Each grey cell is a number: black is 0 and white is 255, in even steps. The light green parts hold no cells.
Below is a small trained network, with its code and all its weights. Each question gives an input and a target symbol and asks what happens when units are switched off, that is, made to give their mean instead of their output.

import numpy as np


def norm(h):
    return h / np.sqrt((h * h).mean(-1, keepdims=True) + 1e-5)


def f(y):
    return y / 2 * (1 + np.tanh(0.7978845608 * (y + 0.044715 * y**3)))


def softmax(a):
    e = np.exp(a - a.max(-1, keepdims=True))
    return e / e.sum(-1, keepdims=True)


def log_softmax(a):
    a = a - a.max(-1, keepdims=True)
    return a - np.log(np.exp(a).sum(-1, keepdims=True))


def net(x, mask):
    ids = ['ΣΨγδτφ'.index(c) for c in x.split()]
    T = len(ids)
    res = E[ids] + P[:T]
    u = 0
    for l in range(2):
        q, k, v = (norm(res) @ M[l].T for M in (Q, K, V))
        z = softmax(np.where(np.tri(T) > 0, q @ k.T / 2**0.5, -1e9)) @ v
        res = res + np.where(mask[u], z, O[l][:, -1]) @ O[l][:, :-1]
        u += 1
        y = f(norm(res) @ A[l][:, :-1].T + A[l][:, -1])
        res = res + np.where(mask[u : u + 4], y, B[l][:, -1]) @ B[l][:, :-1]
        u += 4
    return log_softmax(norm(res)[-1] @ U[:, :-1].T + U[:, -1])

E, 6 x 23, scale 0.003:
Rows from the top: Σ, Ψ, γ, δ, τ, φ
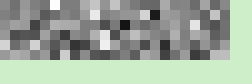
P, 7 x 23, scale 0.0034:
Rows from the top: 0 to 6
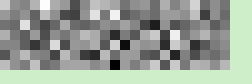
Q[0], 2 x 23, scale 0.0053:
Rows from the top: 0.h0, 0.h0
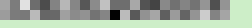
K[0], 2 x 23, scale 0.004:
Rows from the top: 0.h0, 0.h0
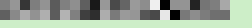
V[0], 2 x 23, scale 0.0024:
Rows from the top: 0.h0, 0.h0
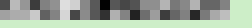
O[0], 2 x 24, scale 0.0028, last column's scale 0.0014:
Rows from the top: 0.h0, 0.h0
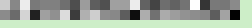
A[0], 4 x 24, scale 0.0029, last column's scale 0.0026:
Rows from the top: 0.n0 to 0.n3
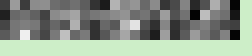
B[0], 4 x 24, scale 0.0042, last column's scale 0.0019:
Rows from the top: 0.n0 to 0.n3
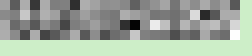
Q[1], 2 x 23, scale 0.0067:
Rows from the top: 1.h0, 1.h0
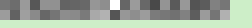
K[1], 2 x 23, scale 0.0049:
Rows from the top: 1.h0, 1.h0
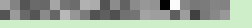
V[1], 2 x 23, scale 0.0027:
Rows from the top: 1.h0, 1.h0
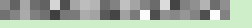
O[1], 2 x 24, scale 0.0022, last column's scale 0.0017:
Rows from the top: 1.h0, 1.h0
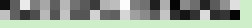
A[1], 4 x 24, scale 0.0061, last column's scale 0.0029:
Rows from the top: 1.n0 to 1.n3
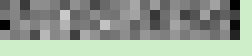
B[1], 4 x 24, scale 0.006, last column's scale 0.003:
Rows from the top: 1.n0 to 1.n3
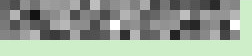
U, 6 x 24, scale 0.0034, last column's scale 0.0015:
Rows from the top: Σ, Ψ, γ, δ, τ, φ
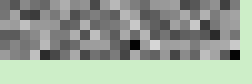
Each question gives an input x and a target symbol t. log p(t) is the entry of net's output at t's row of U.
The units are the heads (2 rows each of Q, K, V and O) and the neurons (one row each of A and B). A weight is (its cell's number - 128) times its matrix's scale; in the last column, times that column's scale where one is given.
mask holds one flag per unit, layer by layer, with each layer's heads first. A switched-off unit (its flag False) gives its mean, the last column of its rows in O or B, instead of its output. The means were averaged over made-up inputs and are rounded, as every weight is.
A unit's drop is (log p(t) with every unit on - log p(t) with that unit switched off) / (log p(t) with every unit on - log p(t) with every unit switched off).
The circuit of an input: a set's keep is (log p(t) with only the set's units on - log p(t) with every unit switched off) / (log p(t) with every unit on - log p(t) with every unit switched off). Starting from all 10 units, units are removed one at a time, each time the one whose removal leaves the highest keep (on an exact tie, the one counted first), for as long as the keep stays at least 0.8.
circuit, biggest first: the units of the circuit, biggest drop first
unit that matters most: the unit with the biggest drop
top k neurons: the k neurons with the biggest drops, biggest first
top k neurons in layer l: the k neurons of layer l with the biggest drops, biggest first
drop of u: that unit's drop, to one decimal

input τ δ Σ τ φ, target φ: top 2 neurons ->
1.n3, 0.n0
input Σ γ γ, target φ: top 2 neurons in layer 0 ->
0.n3, 0.n2
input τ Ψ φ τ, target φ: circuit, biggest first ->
1.n3, 0.h0
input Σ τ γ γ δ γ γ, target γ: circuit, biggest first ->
0.h0
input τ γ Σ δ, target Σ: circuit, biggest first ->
1.h0, 1.n2
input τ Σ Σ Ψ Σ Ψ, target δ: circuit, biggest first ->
0.n1, 0.h0, 1.h0
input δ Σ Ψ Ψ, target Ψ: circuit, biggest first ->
1.h0, 1.n1
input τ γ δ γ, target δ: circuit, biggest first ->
0.h0, 1.n0
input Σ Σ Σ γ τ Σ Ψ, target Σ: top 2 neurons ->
1.n2, 0.n1
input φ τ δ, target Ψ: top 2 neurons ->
1.n1, 0.n2
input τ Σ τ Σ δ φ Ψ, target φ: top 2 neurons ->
1.n3, 0.n3
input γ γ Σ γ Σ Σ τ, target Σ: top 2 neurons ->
1.n2, 0.n2
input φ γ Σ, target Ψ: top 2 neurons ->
1.n1, 0.n3
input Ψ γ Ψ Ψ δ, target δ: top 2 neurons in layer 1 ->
1.n0, 1.n2
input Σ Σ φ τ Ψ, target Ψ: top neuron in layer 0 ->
0.n2
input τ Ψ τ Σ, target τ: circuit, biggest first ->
0.h0, 1.n2
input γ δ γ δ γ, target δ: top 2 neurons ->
1.n0, 1.n2
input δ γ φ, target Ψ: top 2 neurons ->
1.n1, 0.n3
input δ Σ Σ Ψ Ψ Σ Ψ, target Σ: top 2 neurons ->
1.n2, 0.n3
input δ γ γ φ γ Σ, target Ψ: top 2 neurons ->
0.n3, 1.n1
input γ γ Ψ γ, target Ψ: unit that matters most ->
1.h0
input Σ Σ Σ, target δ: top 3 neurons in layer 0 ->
0.n1, 0.n3, 0.n2
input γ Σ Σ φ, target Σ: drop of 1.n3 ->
0.0
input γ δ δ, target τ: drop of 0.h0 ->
0.1
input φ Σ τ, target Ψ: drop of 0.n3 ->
0.0
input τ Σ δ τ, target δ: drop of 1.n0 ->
0.6
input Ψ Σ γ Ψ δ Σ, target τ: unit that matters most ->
0.n2
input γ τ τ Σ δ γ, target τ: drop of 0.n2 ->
0.6
